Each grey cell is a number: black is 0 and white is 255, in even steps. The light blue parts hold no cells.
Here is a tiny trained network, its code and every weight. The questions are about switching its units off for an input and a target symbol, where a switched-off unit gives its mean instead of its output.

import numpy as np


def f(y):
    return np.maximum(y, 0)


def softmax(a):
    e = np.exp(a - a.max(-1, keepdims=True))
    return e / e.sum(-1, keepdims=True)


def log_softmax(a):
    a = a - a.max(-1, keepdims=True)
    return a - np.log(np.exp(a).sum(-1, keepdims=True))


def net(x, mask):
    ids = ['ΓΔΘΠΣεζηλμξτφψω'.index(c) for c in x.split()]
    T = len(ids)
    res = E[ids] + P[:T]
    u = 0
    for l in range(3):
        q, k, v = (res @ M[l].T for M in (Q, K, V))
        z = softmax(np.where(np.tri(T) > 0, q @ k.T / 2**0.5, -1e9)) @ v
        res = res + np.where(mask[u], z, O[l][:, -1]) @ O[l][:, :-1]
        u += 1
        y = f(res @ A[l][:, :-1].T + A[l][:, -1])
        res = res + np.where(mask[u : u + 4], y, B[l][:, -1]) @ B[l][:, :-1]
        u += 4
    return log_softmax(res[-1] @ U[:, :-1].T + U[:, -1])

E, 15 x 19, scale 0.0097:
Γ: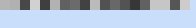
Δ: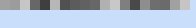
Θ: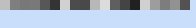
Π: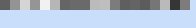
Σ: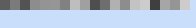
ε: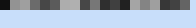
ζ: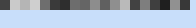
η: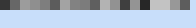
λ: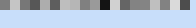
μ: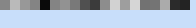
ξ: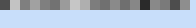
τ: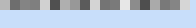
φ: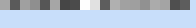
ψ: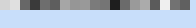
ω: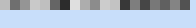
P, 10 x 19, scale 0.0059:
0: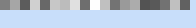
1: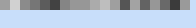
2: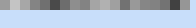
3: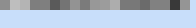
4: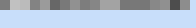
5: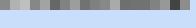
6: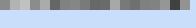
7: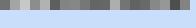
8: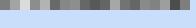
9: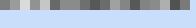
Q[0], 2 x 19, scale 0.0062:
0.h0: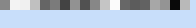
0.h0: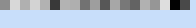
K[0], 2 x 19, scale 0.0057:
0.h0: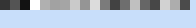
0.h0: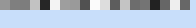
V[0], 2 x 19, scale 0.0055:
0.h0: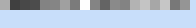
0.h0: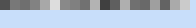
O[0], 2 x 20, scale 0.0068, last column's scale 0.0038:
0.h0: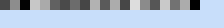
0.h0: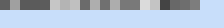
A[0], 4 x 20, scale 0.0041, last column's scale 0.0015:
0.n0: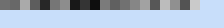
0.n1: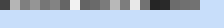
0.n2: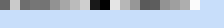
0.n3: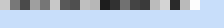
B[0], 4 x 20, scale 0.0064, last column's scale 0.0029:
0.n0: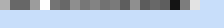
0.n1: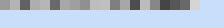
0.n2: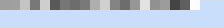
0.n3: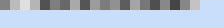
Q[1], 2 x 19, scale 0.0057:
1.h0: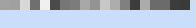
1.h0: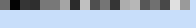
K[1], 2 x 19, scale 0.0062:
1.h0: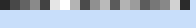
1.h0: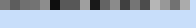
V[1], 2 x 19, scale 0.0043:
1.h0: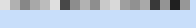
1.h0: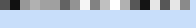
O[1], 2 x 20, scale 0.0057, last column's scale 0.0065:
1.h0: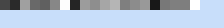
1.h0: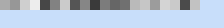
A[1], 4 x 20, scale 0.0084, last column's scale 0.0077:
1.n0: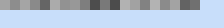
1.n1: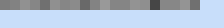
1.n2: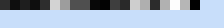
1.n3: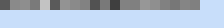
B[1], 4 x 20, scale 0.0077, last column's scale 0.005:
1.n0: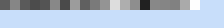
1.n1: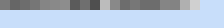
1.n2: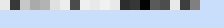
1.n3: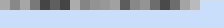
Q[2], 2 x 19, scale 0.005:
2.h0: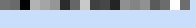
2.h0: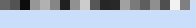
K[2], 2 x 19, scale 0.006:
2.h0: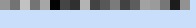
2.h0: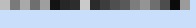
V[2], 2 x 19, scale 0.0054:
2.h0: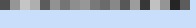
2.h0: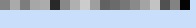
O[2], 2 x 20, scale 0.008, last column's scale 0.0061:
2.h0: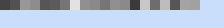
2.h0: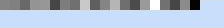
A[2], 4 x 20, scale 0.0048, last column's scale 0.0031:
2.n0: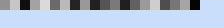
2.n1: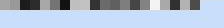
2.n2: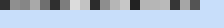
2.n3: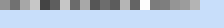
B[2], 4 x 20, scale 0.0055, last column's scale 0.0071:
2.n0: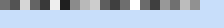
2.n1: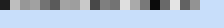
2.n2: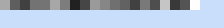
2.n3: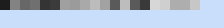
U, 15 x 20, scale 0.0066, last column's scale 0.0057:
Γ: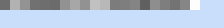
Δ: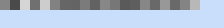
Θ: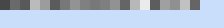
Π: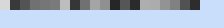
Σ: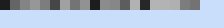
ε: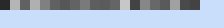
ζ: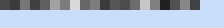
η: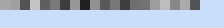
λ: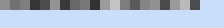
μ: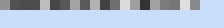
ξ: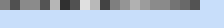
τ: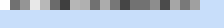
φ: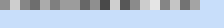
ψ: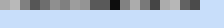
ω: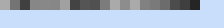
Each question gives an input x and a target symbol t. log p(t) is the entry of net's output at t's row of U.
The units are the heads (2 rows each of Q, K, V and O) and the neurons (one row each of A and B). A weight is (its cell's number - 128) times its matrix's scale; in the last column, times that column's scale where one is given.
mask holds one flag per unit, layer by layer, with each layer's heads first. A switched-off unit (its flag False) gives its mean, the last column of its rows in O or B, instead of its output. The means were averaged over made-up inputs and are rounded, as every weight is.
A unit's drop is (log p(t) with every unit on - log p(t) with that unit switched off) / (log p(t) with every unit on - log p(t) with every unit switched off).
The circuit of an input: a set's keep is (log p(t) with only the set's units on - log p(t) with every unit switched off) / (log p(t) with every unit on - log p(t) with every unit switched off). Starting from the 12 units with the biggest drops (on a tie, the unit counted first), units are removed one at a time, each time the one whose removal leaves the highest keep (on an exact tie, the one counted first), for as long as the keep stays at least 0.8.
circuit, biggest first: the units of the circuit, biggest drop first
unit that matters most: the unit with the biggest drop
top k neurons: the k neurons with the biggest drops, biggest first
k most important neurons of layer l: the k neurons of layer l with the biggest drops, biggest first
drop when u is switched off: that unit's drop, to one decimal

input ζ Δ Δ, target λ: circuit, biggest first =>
[1.n0, 0.h0, 1.h0]
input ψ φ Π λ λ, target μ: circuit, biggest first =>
[1.h0]
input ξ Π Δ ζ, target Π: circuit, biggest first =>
[2.h0, 2.n2, 1.n0, 0.n1]
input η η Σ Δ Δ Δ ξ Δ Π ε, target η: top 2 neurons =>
[2.n2, 1.n0]
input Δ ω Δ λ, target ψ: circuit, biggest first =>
[2.h0, 1.n1]
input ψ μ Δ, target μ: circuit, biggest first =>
[1.h0, 0.h0]
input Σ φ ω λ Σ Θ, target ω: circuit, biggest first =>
[2.h0, 1.h0, 0.h0, 0.n1]
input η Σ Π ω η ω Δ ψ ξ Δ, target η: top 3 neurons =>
[1.n0, 2.n2, 0.n2]
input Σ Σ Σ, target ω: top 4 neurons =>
[0.n1, 1.n1, 2.n3, 0.n2]
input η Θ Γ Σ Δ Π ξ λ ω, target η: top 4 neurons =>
[2.n2, 1.n0, 0.n2, 0.n0]
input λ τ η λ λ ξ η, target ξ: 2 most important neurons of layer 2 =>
[2.n0, 2.n2]
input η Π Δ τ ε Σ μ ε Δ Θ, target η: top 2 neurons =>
[1.n0, 0.n2]
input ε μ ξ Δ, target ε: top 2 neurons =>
[2.n1, 1.n1]
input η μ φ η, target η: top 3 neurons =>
[1.n0, 2.n2, 0.n0]
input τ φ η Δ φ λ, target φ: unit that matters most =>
0.h0
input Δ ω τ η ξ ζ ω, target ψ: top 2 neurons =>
[1.n0, 1.n1]
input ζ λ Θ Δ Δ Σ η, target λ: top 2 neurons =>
[1.n0, 1.n3]
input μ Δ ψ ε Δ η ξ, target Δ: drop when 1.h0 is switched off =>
0.3
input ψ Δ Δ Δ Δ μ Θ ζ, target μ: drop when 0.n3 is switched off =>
0.1
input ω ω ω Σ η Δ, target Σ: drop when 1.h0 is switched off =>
0.6
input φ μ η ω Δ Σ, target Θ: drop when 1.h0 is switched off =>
0.1
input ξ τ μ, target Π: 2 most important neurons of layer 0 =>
[0.n1, 0.n2]
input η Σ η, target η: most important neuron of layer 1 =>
[1.n0]
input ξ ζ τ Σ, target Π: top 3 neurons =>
[2.n2, 1.n0, 0.n1]
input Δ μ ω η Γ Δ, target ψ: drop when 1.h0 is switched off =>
0.1
